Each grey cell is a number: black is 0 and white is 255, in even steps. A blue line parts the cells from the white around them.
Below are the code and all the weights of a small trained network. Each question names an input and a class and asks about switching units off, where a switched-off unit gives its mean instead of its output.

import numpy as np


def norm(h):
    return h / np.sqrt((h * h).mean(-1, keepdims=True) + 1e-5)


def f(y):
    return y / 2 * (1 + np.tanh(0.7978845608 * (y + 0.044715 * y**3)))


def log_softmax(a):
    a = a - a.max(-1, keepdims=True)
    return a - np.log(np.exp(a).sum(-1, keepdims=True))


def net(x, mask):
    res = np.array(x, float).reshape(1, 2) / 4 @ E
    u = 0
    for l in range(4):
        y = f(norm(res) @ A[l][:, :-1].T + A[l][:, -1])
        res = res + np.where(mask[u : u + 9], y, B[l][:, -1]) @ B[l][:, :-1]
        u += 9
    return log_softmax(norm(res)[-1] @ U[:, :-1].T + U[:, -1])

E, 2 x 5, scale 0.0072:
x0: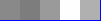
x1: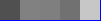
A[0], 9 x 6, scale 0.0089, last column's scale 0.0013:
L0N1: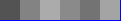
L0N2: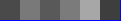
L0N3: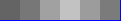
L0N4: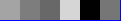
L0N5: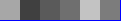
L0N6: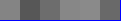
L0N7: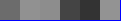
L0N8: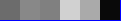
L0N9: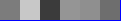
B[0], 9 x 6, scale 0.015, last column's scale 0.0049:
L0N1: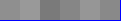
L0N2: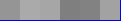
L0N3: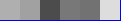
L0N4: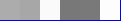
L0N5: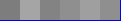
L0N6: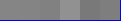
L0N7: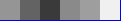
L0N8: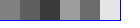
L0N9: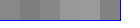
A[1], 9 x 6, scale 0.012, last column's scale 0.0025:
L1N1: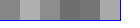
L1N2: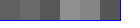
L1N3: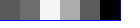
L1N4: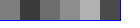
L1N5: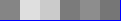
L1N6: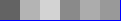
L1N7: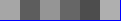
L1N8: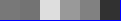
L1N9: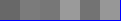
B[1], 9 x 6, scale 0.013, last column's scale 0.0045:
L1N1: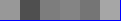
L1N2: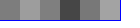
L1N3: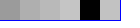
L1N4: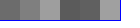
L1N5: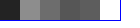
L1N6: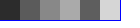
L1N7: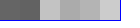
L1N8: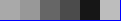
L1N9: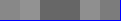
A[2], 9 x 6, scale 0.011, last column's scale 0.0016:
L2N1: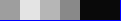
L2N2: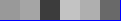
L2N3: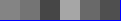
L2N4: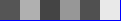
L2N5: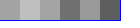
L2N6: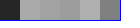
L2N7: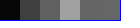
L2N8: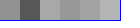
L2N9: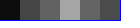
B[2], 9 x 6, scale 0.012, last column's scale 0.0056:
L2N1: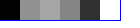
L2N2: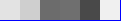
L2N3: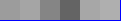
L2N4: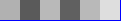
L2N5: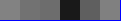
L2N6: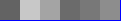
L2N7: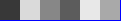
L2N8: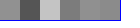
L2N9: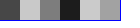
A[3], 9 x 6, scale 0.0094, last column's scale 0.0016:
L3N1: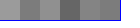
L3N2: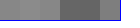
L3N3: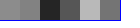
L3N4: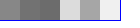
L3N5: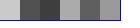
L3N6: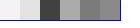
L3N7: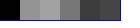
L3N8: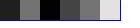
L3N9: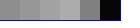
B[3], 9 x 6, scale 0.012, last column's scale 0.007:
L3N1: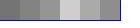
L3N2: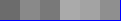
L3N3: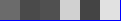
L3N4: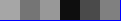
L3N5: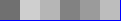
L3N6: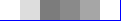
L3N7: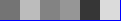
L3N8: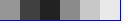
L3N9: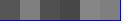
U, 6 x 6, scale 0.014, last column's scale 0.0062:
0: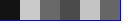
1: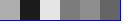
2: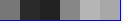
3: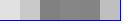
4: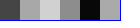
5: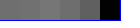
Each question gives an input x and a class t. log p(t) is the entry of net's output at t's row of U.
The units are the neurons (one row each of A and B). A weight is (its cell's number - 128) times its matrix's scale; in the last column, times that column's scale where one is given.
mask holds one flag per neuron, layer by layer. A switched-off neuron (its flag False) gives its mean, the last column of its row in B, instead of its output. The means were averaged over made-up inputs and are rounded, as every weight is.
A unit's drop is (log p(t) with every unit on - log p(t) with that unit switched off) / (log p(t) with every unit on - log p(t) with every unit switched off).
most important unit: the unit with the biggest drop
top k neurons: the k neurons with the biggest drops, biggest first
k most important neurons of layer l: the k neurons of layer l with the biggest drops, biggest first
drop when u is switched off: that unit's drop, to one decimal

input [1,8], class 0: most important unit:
L0N7
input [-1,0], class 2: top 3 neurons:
L0N4; L0N3; L1N4
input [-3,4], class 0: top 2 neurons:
L0N8; L0N3
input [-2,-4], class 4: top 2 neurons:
L0N4; L0N8
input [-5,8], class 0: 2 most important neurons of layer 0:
L0N8; L0N3
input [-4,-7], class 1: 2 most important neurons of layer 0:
L0N7; L0N2
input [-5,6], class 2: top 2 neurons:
L0N4; L1N7
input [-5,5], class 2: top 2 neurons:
L0N4; L0N3
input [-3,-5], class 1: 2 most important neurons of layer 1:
L1N7; L1N3
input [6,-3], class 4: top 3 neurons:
L0N4; L0N7; L2N1
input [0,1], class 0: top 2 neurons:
L0N7; L0N4
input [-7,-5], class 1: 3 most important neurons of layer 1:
L1N5; L1N6; L1N7
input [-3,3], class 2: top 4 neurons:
L0N4; L0N3; L2N2; L1N4
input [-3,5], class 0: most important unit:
L0N8
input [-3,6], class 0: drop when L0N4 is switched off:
0.1
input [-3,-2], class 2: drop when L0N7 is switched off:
0.7
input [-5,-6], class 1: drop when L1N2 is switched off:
0.0
